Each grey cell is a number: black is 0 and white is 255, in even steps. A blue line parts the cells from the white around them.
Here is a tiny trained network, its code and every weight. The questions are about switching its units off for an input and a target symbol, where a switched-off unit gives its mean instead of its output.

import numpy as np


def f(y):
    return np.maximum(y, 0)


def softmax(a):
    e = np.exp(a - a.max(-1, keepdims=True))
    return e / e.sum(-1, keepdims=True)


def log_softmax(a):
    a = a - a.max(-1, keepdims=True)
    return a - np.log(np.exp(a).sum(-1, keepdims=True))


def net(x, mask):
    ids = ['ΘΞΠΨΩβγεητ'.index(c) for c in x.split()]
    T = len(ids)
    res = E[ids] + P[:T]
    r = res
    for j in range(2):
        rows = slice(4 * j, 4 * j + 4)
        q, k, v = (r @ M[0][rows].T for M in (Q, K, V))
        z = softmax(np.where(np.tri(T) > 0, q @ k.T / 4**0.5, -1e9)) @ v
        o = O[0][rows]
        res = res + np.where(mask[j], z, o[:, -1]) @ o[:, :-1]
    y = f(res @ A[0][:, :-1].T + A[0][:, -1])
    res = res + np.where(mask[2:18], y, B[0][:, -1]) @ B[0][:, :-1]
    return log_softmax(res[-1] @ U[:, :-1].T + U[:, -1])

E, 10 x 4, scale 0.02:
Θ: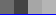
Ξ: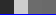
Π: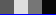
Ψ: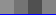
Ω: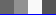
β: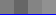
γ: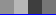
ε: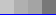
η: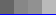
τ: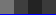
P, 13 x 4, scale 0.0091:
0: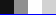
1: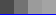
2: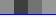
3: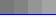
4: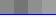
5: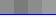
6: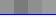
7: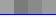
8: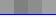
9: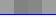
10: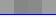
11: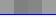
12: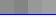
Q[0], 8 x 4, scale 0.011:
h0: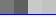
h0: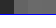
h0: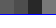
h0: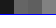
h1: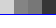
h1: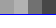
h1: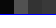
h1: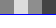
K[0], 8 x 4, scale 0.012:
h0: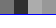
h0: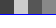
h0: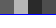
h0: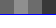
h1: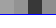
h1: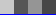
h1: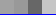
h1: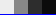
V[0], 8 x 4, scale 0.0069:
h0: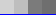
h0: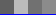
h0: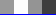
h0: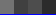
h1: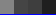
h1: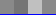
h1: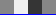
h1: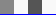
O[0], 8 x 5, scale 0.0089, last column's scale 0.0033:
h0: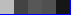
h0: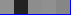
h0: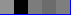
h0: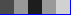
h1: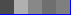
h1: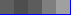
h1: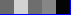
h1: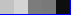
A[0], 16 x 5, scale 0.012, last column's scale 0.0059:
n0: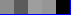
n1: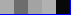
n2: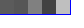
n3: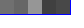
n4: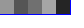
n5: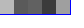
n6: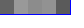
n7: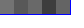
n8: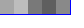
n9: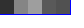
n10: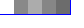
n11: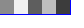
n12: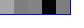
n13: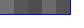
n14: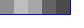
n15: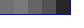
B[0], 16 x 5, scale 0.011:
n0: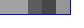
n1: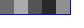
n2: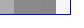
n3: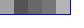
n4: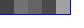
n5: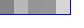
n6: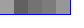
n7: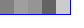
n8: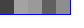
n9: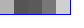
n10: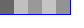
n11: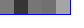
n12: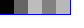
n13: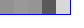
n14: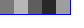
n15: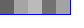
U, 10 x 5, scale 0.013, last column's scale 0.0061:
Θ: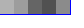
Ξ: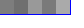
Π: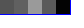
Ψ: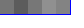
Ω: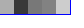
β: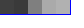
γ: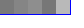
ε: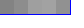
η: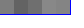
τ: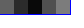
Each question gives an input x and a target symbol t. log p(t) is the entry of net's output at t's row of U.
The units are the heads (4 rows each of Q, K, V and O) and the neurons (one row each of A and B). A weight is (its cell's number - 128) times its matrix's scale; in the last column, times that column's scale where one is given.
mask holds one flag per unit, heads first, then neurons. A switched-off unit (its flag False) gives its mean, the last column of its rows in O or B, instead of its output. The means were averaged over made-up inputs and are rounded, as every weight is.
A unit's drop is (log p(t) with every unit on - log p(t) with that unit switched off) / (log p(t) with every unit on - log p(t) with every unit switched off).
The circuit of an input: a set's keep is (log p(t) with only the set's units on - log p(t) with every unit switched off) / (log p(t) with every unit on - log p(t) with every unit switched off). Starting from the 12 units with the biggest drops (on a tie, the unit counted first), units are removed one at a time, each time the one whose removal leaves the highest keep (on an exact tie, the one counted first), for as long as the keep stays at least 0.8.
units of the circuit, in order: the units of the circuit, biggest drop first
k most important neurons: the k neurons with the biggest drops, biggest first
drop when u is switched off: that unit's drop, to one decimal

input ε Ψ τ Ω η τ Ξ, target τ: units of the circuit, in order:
[n9, h1, n5]
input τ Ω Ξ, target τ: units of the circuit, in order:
[n5, n9]
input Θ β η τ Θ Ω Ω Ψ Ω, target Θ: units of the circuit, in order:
[n14, h0]
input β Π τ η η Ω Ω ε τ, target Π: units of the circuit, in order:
[n12, h0, n5, n7]
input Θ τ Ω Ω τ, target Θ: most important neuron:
[n13]
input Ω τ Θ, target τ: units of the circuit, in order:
[h1, n4]
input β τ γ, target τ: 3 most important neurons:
[n11, n5, n2]
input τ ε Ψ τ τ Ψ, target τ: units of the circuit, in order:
[h0, n11, n5]
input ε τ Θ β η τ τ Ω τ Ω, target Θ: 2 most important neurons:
[n14, n9]
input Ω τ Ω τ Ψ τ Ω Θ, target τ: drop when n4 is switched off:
0.2
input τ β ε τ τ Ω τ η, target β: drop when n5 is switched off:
0.1
